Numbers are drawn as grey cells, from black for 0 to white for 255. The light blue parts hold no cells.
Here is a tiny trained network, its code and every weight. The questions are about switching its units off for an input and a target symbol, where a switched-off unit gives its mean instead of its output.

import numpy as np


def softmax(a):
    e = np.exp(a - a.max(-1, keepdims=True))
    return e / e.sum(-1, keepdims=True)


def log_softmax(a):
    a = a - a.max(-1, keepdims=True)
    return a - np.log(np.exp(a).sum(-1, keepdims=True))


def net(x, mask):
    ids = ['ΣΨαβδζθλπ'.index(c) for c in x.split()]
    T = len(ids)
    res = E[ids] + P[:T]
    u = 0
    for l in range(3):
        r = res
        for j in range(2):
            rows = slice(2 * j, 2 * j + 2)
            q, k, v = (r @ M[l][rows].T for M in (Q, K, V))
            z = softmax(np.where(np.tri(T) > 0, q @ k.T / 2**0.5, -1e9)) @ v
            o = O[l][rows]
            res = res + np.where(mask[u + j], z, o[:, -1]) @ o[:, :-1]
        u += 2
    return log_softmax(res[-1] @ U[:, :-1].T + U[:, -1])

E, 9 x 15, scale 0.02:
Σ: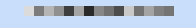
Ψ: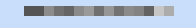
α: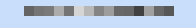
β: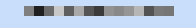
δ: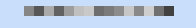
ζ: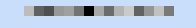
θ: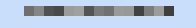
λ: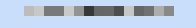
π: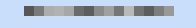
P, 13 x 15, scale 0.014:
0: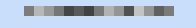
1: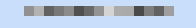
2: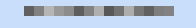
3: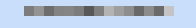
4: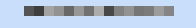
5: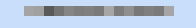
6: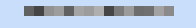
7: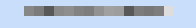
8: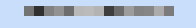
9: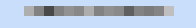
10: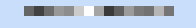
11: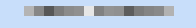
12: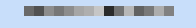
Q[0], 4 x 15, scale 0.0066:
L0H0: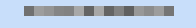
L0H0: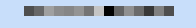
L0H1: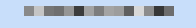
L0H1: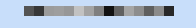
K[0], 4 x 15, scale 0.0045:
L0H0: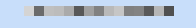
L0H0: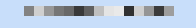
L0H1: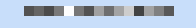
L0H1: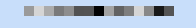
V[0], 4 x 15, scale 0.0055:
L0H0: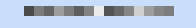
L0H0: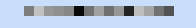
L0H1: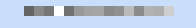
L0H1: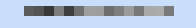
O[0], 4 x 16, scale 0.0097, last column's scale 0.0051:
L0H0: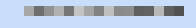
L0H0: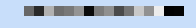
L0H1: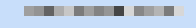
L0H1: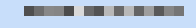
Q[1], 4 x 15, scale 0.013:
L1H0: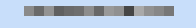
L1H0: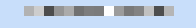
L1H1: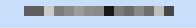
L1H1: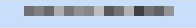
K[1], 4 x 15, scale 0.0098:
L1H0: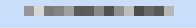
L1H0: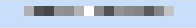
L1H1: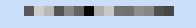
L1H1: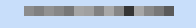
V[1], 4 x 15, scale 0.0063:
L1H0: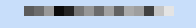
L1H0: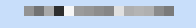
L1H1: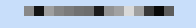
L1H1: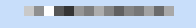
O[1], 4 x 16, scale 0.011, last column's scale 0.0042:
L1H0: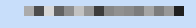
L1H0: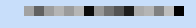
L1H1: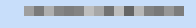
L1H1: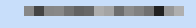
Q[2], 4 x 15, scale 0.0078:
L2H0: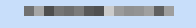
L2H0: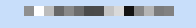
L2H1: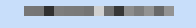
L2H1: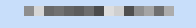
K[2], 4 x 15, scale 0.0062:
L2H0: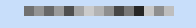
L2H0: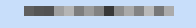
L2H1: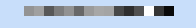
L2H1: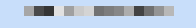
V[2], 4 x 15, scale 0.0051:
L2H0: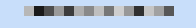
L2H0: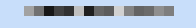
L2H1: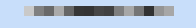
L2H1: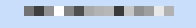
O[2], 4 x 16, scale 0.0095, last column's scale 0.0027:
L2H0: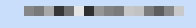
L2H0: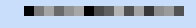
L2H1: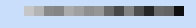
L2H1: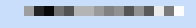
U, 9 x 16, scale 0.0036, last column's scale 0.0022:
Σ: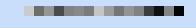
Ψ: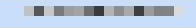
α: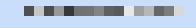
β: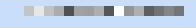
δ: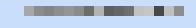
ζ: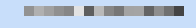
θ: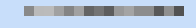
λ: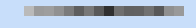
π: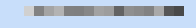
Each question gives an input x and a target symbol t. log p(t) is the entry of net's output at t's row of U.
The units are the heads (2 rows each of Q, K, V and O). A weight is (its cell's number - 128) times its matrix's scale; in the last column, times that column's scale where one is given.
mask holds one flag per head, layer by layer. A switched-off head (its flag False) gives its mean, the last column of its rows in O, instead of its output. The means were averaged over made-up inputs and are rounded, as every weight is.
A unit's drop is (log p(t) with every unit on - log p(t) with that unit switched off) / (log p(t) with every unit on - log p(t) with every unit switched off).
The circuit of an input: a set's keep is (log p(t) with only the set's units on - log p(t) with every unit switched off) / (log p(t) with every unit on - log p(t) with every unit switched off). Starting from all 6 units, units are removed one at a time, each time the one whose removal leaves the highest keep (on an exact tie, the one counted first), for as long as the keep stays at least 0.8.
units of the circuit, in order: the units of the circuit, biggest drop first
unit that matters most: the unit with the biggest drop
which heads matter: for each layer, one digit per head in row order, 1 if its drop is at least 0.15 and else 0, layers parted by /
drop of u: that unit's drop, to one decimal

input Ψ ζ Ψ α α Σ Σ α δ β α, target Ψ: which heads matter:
10 / 10 / 00
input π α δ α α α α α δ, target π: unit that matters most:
L2H0
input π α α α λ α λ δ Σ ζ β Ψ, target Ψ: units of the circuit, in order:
(L0H0, L1H0)
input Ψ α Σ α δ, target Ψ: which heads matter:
00 / 10 / 00
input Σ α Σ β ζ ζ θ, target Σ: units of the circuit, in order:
(L1H1, L2H1)
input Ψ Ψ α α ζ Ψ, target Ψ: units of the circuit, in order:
(L1H0, L0H0)
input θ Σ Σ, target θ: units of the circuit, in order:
(L2H1, L0H1, L2H0)
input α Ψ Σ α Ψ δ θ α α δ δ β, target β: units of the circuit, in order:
(L0H0, L1H1)
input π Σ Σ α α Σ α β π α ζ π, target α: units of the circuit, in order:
(L1H0, L1H1, L0H1)
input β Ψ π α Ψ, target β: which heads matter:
00 / 01 / 00
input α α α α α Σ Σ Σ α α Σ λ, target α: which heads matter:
00 / 11 / 00
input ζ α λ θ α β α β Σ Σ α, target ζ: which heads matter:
10 / 00 / 11
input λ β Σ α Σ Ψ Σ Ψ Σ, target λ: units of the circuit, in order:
(L2H0, L0H1, L2H1)
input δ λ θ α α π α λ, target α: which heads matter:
00 / 10 / 00
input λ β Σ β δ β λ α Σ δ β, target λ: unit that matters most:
L2H0
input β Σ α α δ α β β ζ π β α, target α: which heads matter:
10 / 11 / 00
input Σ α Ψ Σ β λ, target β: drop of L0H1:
-0.1
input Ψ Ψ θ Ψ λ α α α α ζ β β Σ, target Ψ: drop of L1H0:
0.9
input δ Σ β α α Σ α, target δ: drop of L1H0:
0.6
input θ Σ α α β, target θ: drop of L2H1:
0.5
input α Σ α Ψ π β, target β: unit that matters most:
L1H1
